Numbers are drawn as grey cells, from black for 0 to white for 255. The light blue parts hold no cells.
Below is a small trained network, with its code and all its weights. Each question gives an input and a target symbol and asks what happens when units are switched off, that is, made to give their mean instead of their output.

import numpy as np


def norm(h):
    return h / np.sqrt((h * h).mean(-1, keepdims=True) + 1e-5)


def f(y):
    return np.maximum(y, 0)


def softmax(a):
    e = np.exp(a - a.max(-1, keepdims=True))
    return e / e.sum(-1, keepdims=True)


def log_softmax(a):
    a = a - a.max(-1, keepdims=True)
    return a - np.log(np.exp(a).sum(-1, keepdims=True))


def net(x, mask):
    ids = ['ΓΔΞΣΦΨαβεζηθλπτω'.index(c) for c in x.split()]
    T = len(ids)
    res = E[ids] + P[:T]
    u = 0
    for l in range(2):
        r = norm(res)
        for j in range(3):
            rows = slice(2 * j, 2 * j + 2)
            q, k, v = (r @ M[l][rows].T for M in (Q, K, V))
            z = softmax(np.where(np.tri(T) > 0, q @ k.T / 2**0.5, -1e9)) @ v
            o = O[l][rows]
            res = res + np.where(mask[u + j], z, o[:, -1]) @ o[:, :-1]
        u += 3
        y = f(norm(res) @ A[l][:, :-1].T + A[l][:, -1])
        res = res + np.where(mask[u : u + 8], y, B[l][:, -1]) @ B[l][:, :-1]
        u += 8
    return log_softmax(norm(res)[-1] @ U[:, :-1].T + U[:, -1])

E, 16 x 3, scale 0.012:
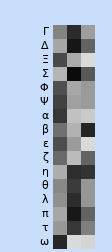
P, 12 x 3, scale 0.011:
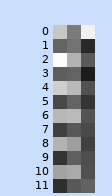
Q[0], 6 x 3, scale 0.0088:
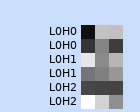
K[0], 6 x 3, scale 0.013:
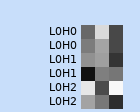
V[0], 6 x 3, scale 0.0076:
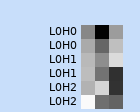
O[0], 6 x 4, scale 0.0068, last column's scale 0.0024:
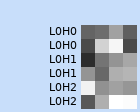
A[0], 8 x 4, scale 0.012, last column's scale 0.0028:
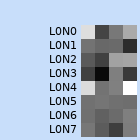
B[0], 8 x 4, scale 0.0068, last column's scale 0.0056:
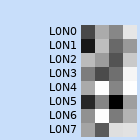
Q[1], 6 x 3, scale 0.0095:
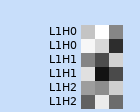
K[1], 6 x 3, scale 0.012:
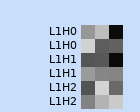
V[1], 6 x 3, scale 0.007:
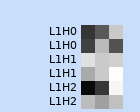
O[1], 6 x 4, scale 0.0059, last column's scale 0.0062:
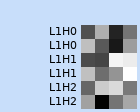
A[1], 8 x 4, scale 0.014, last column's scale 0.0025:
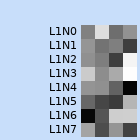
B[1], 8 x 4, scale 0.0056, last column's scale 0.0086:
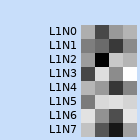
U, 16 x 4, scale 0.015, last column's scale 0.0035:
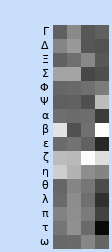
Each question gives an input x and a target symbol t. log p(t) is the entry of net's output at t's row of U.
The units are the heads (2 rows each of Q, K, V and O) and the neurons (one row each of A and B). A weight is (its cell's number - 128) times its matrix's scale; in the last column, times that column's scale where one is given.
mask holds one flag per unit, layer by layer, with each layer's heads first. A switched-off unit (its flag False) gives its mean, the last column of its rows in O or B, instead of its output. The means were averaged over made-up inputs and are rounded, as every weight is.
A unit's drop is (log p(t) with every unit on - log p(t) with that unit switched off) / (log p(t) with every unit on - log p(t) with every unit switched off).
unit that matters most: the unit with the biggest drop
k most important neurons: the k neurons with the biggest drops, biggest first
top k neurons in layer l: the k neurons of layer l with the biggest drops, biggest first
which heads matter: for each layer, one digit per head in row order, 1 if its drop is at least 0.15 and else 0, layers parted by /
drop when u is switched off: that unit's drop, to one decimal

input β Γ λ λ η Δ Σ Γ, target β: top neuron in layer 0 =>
[L0N2]
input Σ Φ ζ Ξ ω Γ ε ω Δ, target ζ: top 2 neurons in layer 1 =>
[L1N3 L1N6]
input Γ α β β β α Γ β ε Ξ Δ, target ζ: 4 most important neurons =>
[L0N4 L1N6 L1N3 L0N3]
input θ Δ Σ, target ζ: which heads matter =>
100 / 000
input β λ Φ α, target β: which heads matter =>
000 / 001
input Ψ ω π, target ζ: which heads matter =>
000 / 000
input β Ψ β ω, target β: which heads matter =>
001 / 000
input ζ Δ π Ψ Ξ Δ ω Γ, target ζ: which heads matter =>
000 / 011
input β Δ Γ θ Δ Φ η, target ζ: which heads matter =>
001 / 000
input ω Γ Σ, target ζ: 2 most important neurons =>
[L0N4 L1N6]
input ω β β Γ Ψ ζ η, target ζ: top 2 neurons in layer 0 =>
[L0N4 L0N0]
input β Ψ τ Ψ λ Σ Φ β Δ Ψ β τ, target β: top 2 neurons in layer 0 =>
[L0N2 L0N7]
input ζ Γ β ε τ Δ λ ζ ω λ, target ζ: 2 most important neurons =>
[L1N5 L0N4]
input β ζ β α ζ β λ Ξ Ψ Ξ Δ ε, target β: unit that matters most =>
L1N3
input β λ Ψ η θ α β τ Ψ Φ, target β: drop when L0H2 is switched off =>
0.2
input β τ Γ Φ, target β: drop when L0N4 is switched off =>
0.1
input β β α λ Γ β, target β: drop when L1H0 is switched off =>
0.0
